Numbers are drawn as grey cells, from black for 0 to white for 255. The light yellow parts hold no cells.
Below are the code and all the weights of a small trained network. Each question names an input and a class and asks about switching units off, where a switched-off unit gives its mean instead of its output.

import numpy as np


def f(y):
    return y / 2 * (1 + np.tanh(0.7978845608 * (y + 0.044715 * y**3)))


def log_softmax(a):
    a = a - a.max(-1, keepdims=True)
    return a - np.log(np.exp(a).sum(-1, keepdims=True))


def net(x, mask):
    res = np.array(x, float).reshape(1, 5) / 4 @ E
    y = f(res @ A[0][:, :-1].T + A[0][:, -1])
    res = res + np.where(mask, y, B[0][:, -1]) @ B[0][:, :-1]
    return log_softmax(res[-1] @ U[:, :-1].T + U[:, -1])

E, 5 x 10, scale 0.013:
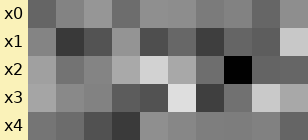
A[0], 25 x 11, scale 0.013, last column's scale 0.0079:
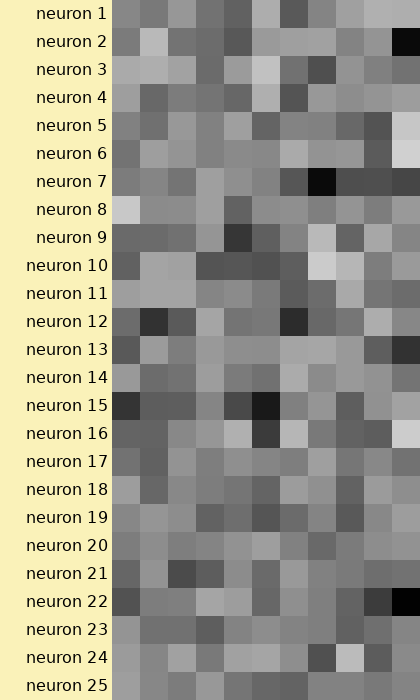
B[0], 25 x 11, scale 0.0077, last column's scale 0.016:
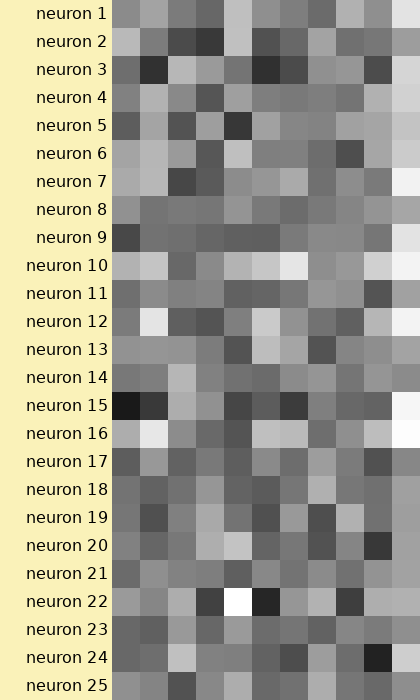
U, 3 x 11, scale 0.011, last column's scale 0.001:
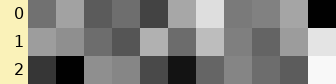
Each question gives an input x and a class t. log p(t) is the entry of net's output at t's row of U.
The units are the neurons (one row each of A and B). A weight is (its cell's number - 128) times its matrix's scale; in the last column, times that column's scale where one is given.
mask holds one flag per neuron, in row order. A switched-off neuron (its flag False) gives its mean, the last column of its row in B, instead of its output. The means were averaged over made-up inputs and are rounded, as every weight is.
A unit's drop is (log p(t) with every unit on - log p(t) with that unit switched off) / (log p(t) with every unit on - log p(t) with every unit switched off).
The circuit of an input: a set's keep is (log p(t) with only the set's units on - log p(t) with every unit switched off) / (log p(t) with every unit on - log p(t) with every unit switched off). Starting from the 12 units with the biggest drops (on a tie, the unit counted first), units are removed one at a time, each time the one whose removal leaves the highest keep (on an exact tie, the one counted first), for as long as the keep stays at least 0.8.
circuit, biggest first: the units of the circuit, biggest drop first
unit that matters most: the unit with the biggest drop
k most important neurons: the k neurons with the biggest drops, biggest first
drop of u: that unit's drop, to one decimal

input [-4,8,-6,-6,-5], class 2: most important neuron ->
neuron 15
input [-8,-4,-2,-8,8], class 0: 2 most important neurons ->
neuron 16; neuron 5
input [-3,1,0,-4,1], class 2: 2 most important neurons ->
neuron 10; neuron 12
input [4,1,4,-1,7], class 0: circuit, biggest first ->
neuron 22; neuron 6
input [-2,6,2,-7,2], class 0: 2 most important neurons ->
neuron 16; neuron 12
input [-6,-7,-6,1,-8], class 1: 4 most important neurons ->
neuron 2; neuron 6; neuron 16; neuron 5
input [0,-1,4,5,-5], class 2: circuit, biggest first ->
neuron 3; neuron 10
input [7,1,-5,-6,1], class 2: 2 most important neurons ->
neuron 15; neuron 12
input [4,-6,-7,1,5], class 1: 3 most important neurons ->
neuron 2; neuron 6; neuron 16
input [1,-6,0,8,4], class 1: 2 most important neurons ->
neuron 15; neuron 1
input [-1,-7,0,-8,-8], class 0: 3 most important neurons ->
neuron 16; neuron 5; neuron 13
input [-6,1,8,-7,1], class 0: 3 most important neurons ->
neuron 16; neuron 5; neuron 6
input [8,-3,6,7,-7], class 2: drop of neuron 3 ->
0.2
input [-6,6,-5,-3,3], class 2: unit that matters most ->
neuron 15
